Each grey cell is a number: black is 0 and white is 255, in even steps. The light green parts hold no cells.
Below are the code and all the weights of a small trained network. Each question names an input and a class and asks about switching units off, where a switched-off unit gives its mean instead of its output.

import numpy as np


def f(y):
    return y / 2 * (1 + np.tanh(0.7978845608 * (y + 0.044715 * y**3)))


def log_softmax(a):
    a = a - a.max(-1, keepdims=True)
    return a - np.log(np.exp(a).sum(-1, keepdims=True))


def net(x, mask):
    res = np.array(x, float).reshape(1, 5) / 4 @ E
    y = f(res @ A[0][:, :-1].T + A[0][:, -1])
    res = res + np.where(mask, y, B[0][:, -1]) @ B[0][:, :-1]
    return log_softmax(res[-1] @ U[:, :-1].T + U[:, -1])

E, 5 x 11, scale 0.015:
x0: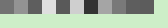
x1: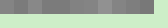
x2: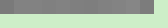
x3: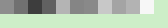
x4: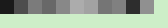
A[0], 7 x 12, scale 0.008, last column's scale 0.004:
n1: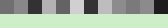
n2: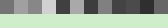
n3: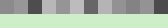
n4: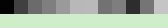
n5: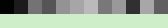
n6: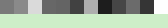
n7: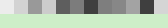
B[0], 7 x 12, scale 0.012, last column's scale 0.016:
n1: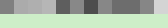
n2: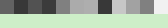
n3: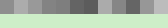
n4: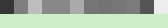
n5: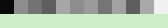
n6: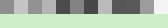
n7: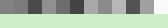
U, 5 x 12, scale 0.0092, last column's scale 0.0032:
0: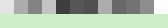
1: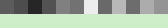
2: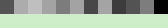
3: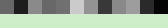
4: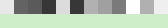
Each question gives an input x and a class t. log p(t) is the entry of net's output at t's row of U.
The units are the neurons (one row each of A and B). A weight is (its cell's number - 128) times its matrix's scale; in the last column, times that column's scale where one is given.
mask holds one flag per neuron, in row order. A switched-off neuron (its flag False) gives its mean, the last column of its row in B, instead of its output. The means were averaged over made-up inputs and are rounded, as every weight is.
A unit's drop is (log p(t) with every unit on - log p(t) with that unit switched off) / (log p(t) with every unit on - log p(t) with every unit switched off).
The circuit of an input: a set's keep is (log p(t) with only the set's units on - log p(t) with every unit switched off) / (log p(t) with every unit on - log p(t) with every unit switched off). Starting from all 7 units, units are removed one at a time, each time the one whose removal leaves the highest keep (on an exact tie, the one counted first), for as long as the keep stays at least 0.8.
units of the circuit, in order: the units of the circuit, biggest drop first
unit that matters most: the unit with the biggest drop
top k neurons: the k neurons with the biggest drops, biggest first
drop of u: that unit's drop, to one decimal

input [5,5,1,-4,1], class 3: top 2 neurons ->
[n2 n5]
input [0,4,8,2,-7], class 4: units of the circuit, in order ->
[n6 n5]
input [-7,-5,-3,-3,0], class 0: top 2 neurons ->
[n4 n5]
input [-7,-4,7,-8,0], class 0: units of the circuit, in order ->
[n5 n6]
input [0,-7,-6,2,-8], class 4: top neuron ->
[n6]
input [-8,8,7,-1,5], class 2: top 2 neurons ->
[n6 n2]
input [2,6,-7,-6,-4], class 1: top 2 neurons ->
[n2 n7]
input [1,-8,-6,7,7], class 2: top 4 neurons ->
[n2 n4 n7 n1]
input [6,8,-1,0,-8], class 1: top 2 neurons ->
[n2 n7]
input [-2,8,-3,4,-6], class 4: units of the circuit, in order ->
[n6 n5]
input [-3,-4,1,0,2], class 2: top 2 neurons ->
[n2 n7]
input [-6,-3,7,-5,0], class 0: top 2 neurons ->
[n5 n4]
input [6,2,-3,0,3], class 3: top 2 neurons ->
[n2 n6]
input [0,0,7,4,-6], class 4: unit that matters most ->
n6
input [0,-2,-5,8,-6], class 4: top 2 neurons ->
[n6 n4]
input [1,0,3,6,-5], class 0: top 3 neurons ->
[n2 n5 n3]
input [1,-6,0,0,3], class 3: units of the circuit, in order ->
[n6 n7]
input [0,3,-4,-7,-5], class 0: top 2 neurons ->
[n6 n5]
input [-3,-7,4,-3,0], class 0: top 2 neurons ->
[n5 n4]
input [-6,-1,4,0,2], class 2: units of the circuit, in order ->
[n2]
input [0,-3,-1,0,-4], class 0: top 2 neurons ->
[n2 n5]
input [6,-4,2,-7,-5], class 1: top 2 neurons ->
[n2 n7]
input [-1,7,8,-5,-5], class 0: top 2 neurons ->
[n6 n5]
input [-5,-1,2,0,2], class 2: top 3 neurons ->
[n2 n7 n6]
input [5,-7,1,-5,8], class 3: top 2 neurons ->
[n2 n4]
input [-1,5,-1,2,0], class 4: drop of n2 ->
0.2
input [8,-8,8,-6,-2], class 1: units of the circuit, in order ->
[n7]
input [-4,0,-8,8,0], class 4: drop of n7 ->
0.2
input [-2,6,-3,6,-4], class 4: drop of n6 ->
0.1
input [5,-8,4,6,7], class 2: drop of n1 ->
0.0
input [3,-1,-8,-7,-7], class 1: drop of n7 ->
0.2
